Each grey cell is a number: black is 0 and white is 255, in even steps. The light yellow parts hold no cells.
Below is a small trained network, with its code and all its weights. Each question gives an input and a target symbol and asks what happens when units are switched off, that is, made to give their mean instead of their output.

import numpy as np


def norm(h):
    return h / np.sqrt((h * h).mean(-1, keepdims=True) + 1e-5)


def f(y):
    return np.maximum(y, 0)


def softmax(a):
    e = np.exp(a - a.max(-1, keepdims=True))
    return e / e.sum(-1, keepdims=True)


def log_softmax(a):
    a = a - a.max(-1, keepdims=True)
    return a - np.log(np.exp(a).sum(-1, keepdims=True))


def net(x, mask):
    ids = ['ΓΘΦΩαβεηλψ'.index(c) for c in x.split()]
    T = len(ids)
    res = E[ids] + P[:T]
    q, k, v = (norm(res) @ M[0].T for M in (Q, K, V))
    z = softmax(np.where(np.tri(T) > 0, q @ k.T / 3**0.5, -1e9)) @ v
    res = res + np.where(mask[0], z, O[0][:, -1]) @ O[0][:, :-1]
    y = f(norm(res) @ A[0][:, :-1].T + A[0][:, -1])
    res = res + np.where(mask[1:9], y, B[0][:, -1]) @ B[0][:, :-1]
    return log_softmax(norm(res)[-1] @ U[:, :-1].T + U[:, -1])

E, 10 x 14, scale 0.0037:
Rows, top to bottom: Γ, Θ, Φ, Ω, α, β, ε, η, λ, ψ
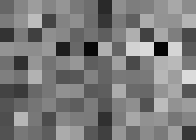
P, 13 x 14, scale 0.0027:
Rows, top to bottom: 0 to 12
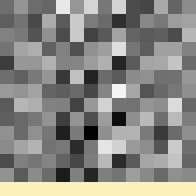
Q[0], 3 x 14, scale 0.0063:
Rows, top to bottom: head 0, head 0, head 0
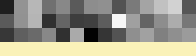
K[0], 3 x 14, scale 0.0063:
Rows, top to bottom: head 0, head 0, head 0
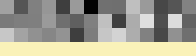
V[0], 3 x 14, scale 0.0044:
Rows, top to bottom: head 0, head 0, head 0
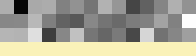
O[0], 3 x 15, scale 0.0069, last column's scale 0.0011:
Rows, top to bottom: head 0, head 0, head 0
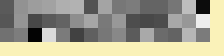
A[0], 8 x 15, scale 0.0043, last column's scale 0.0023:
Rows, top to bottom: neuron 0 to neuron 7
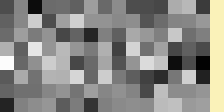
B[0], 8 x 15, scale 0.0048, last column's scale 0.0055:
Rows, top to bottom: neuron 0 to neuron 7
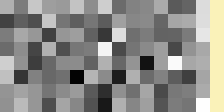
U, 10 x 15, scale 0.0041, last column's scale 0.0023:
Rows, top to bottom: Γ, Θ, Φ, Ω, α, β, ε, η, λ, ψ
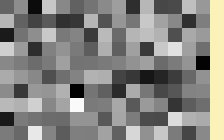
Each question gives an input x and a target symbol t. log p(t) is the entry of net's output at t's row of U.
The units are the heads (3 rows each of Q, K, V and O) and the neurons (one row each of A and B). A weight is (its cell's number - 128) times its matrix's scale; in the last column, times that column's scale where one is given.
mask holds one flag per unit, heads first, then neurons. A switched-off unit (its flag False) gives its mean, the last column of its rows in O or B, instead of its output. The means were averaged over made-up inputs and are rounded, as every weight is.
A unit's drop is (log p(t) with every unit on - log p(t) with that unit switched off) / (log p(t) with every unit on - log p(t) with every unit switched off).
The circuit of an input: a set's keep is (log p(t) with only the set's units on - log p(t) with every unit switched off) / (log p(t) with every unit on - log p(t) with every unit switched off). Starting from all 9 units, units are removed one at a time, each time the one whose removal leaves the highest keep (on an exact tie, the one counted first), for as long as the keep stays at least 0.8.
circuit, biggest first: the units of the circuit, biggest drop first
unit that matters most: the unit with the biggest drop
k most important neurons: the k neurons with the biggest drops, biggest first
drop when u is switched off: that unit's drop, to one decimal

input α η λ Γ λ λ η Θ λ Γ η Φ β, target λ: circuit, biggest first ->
head 0; neuron 1
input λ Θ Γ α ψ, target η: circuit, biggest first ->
neuron 0; head 0; neuron 1
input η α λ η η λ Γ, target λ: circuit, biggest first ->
head 0; neuron 1
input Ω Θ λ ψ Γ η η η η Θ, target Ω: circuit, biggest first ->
head 0; neuron 4
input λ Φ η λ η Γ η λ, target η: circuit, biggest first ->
neuron 0; head 0
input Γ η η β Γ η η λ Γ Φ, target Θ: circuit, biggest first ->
head 0
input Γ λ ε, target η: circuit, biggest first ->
neuron 0; neuron 1
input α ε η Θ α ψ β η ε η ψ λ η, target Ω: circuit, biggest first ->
head 0; neuron 4
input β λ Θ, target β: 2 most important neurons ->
neuron 5; neuron 0
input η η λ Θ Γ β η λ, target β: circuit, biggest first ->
head 0; neuron 0; neuron 5
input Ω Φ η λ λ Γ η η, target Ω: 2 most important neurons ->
neuron 4; neuron 3
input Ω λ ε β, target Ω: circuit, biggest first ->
head 0; neuron 4
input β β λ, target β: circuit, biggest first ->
head 0; neuron 5; neuron 0
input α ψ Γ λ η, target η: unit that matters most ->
neuron 0
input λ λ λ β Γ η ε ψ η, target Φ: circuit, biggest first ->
head 0; neuron 3
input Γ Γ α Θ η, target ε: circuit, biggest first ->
head 0; neuron 5
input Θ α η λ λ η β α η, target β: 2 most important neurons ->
neuron 0; neuron 5
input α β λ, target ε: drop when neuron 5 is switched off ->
0.9
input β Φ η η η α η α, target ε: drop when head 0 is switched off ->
0.9
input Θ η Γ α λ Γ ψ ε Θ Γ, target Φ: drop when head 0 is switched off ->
1.1
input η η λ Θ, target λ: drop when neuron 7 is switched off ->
0.1
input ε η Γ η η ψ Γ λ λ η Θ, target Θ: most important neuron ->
neuron 7
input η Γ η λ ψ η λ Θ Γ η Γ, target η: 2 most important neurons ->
neuron 0; neuron 1
